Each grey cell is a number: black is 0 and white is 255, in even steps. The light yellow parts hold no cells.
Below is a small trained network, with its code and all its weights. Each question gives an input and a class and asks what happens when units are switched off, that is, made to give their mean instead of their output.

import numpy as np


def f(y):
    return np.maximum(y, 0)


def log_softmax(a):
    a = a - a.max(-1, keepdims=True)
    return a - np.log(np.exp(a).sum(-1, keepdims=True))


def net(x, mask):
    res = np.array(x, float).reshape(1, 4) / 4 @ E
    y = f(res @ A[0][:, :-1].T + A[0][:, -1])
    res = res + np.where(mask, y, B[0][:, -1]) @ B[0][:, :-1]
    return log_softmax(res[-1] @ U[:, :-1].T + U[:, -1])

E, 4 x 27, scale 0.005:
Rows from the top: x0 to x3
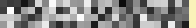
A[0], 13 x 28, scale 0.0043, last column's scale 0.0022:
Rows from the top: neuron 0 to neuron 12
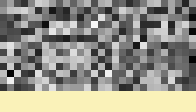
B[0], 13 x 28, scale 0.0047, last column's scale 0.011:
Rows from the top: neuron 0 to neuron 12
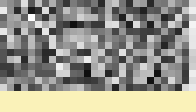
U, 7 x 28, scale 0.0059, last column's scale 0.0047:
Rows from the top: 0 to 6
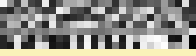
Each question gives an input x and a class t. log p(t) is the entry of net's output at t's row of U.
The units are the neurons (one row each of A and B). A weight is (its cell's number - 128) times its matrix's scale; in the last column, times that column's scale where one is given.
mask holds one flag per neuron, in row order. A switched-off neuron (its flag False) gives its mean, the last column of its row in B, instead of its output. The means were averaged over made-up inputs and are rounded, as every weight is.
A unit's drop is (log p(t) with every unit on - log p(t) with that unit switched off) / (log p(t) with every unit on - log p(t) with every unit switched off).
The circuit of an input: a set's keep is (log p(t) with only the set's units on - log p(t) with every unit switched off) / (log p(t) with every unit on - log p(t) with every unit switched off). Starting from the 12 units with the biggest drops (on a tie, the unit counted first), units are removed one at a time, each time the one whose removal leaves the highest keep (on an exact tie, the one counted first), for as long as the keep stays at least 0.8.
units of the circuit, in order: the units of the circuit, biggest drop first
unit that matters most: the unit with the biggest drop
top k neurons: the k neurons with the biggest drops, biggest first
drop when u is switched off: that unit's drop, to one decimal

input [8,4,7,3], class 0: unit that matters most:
neuron 4
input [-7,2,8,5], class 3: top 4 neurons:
neuron 6; neuron 8; neuron 4; neuron 12
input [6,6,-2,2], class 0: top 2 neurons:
neuron 12; neuron 4
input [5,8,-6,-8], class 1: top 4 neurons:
neuron 9; neuron 7; neuron 11; neuron 0
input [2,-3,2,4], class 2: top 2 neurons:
neuron 7; neuron 9
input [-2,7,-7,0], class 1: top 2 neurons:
neuron 9; neuron 7
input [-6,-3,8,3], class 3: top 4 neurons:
neuron 6; neuron 8; neuron 4; neuron 12
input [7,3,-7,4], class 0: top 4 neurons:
neuron 12; neuron 4; neuron 6; neuron 8
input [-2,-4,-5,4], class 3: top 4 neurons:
neuron 5; neuron 3; neuron 7; neuron 9
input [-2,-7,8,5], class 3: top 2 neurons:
neuron 6; neuron 8
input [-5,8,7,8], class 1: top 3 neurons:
neuron 7; neuron 9; neuron 3
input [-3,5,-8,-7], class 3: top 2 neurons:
neuron 5; neuron 2
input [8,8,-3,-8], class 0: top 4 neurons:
neuron 4; neuron 12; neuron 10; neuron 11
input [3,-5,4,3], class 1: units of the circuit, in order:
neuron 10
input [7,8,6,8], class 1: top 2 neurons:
neuron 7; neuron 9
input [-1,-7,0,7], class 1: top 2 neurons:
neuron 10; neuron 3
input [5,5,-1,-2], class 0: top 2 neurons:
neuron 4; neuron 12
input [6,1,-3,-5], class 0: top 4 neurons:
neuron 4; neuron 12; neuron 11; neuron 0
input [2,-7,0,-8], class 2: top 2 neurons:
neuron 3; neuron 7
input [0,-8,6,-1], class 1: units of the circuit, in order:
neuron 10
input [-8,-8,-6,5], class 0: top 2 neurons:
neuron 1; neuron 7
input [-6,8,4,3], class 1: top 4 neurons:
neuron 7; neuron 9; neuron 4; neuron 12
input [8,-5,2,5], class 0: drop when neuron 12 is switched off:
0.1
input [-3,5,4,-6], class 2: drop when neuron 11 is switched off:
-0.1
